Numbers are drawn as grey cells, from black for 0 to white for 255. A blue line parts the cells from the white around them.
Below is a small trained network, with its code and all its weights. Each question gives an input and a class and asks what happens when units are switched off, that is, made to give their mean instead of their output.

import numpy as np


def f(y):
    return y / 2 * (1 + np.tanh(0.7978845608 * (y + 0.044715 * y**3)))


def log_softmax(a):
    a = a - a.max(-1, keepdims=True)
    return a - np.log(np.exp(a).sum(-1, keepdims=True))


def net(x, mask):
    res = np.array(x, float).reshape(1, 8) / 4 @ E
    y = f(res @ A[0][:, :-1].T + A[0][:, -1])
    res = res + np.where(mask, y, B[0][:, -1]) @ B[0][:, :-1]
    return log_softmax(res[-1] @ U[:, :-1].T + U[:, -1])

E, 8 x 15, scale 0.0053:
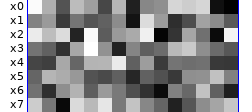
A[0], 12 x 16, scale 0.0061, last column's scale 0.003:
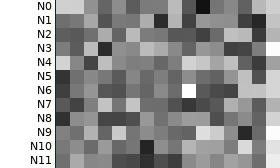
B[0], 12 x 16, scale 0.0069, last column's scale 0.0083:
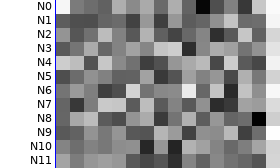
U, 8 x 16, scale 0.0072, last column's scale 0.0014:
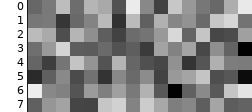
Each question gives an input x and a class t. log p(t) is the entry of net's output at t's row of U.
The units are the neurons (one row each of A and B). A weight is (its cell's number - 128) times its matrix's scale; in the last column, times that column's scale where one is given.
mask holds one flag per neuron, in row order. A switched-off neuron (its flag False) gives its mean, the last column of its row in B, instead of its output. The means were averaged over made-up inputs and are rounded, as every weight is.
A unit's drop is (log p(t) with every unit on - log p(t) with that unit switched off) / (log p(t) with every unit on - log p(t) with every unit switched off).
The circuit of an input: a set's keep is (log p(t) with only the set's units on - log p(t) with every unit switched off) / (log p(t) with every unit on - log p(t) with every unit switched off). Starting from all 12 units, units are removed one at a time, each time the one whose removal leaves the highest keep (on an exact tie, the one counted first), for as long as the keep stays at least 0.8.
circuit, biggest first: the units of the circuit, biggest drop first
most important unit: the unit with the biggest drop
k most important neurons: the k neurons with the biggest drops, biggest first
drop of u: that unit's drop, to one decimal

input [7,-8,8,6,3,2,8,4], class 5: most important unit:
N9
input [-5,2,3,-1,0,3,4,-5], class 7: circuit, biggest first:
N9, N8, N10, N4
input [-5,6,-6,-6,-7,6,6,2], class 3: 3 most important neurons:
N6, N8, N10
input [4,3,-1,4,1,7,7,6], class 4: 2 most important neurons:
N7, N2
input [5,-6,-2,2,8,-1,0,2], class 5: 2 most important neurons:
N9, N1
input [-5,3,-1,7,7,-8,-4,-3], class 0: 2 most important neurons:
N3, N1
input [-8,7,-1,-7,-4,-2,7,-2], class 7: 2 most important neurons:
N6, N8
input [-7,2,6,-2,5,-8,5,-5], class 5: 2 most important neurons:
N1, N6
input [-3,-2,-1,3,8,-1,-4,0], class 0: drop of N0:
0.1
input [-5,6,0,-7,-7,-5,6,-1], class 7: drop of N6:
0.3
